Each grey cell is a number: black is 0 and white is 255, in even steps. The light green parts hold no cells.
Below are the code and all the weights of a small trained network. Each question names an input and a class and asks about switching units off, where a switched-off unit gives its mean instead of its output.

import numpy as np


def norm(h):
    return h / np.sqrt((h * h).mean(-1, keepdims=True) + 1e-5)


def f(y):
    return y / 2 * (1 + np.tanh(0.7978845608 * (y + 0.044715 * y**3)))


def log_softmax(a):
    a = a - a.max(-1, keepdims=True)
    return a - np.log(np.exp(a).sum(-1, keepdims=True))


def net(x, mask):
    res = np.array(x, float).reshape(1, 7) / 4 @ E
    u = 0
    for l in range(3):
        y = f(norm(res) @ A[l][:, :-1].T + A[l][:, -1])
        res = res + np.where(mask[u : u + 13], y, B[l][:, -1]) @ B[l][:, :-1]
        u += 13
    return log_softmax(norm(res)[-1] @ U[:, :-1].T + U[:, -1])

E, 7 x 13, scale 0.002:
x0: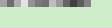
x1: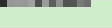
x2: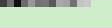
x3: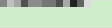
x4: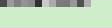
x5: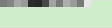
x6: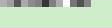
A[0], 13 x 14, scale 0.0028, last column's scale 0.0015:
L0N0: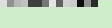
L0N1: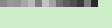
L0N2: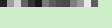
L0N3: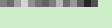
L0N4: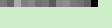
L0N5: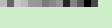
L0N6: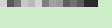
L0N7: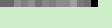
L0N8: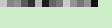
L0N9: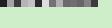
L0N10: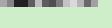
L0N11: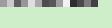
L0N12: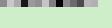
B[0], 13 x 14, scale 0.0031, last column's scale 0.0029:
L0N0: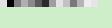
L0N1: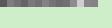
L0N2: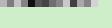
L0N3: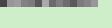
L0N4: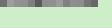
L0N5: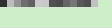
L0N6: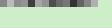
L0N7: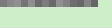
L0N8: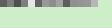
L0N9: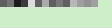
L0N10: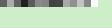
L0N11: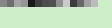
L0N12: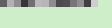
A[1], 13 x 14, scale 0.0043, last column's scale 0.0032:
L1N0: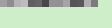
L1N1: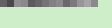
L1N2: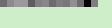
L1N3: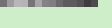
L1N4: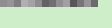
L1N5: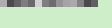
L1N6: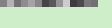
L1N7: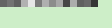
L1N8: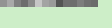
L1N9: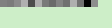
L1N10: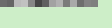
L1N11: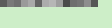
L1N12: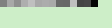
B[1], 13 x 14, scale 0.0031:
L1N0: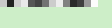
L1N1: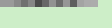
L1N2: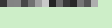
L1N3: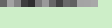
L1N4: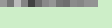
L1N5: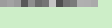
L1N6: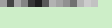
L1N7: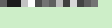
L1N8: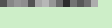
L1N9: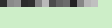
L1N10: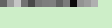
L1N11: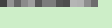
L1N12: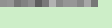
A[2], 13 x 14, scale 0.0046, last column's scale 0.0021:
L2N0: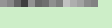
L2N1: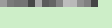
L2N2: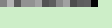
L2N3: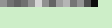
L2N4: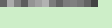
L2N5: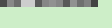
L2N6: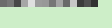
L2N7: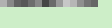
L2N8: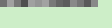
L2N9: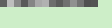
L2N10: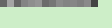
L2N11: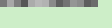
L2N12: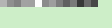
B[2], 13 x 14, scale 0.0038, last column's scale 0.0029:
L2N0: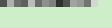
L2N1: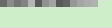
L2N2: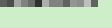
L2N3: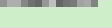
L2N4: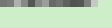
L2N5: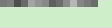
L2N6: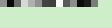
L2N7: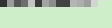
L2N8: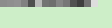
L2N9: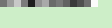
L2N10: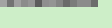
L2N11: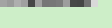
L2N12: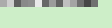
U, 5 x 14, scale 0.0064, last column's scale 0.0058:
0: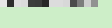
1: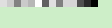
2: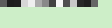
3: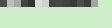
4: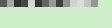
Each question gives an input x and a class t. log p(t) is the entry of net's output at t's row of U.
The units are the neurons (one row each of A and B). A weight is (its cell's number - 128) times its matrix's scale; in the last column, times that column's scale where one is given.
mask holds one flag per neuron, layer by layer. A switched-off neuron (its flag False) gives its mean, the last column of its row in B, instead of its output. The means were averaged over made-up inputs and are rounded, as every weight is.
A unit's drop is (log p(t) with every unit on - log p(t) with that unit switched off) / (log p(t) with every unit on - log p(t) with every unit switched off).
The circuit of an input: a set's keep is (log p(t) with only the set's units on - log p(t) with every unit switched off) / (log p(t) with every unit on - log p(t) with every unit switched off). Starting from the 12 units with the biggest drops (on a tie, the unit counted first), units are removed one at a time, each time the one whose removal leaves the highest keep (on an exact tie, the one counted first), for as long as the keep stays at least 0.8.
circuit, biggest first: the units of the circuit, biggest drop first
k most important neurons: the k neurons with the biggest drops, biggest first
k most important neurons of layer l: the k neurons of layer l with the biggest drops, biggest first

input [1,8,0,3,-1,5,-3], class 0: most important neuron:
(L0N2)
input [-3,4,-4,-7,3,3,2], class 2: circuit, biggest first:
(L0N11; L1N7; L0N10)
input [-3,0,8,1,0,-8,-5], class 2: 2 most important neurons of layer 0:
(L0N2; L0N9)
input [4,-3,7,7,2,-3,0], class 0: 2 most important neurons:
(L0N11; L0N10)
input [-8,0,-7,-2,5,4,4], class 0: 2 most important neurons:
(L0N0; L1N0)
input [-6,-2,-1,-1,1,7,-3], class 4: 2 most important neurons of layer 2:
(L2N7; L2N0)
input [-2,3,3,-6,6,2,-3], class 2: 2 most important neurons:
(L0N9; L2N6)
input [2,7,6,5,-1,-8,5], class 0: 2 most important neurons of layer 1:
(L1N6; L1N4)
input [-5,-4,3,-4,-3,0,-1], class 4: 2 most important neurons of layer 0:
(L0N5; L0N12)
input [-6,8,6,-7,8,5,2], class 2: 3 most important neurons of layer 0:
(L0N9; L0N11; L0N0)
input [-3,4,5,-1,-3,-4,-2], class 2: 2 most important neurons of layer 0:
(L0N2; L0N9)
